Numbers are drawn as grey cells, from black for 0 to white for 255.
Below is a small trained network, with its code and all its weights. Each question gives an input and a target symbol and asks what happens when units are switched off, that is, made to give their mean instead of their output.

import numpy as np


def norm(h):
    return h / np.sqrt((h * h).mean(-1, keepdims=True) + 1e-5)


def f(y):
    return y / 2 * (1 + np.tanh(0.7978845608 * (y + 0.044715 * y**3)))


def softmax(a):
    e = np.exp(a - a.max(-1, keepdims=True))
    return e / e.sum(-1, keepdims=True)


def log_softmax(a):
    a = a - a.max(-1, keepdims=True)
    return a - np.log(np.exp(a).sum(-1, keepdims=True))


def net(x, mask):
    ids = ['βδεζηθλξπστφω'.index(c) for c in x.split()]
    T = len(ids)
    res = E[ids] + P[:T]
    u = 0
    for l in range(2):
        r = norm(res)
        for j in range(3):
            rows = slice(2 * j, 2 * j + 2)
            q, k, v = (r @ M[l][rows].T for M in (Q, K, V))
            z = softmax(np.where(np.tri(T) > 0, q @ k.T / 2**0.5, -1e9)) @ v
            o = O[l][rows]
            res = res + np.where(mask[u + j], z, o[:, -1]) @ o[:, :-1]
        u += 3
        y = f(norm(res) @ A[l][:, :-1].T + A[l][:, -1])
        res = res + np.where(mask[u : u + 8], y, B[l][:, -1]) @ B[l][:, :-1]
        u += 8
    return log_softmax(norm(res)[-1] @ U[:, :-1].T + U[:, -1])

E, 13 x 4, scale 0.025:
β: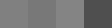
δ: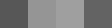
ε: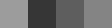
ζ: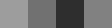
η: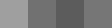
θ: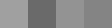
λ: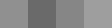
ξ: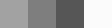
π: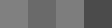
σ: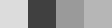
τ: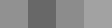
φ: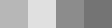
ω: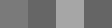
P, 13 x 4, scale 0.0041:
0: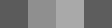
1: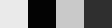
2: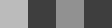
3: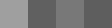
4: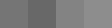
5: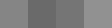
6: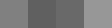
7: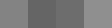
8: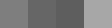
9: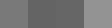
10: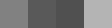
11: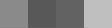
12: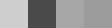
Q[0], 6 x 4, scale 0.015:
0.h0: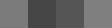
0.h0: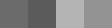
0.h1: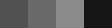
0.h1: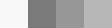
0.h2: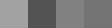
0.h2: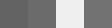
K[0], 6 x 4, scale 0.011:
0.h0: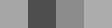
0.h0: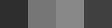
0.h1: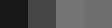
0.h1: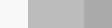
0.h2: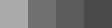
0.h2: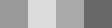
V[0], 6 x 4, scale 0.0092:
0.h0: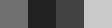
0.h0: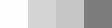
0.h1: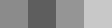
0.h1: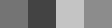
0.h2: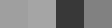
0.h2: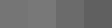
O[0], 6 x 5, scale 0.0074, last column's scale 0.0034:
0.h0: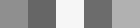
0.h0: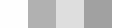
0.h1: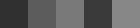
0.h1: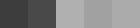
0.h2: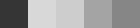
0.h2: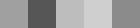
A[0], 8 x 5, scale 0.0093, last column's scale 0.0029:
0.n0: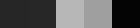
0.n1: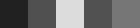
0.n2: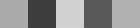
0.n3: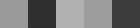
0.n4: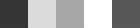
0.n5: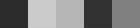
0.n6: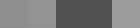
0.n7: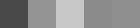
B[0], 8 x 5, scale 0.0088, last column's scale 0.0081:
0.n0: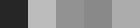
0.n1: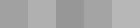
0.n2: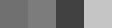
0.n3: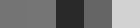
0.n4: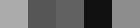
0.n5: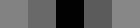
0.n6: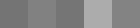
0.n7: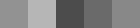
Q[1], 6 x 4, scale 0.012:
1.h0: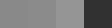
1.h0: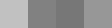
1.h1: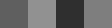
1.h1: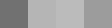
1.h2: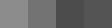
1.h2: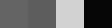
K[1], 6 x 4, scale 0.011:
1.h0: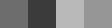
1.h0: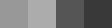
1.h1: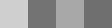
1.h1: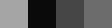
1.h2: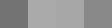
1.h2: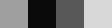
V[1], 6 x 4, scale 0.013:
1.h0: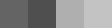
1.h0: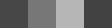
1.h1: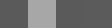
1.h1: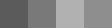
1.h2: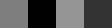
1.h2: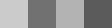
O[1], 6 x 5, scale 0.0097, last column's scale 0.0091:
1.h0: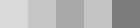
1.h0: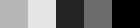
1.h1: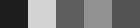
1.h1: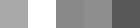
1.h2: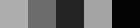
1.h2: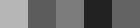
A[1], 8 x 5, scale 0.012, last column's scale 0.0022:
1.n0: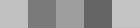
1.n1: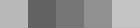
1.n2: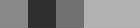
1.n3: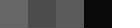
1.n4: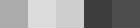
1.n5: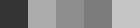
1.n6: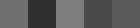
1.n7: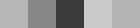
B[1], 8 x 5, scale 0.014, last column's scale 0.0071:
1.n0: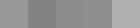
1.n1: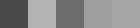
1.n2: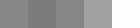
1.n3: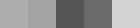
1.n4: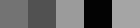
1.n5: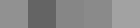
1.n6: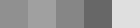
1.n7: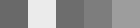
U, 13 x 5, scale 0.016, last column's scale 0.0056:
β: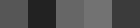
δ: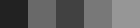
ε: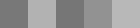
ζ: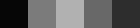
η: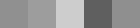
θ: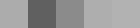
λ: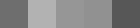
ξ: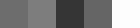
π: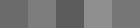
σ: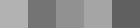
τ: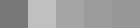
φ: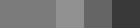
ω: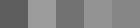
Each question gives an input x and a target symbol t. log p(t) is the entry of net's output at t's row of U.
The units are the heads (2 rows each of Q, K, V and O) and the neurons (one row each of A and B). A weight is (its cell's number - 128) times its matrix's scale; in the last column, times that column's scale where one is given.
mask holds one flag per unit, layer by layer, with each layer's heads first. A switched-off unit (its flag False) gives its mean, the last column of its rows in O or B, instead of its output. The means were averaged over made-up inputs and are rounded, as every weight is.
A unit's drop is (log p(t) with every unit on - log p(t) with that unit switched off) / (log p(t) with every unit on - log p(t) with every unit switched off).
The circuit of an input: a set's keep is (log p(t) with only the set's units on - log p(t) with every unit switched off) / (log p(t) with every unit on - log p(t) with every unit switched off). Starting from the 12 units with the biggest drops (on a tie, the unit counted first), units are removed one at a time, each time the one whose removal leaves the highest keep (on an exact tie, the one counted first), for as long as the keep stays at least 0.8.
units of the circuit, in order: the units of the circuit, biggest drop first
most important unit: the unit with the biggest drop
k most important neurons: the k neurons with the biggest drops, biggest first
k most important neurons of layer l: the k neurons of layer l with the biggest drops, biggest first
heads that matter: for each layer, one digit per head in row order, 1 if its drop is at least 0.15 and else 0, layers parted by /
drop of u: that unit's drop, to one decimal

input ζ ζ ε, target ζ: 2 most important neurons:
[0.n2 0.n3]
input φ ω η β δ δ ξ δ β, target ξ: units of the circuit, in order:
[1.h0 1.n3]
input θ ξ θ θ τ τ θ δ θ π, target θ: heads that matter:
101 / 000
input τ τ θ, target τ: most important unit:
0.h1
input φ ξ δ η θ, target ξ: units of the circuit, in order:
[1.h0 0.n2 1.n3 0.h0]
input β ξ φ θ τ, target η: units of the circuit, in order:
[1.h2 0.h1]
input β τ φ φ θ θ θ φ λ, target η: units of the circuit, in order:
[1.h2 0.h1]
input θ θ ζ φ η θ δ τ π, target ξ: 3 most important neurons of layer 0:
[0.n4 0.n2 0.n3]
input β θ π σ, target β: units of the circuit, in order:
[0.h1 1.h0]
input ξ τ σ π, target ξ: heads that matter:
111 / 101
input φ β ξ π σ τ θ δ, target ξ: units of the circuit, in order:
[0.n5 1.n3]
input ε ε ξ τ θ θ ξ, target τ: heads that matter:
110 / 110
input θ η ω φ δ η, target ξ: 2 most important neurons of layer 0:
[0.n4 0.n2]
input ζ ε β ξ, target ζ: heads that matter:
111 / 001
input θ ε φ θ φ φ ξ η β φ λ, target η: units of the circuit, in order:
[1.h2]
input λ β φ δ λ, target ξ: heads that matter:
000 / 100
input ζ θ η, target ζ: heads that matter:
011 / 001
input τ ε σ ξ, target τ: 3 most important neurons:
[0.n0 1.n7 0.n1]
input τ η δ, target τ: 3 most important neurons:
[0.n1 0.n0 0.n2]
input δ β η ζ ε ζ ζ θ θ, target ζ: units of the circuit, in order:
[0.h1]
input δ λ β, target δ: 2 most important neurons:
[0.n2 0.n1]
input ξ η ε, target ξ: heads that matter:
111 / 001
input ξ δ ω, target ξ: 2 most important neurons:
[0.n4 0.n2]
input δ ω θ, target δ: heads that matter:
100 / 000
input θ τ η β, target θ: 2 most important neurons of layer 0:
[0.n0 0.n1]
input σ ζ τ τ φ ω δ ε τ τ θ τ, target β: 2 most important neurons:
[0.n5 0.n7]
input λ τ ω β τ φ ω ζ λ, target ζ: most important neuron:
[0.n1]
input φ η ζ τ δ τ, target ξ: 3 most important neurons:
[0.n4 1.n3 0.n2]
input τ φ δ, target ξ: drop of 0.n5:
0.5
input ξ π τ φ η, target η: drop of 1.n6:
0.2
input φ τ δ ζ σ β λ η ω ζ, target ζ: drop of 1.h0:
0.1
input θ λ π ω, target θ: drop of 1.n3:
-0.1
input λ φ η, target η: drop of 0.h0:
0.2
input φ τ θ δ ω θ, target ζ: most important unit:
1.h2
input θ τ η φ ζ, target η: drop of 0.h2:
0.0
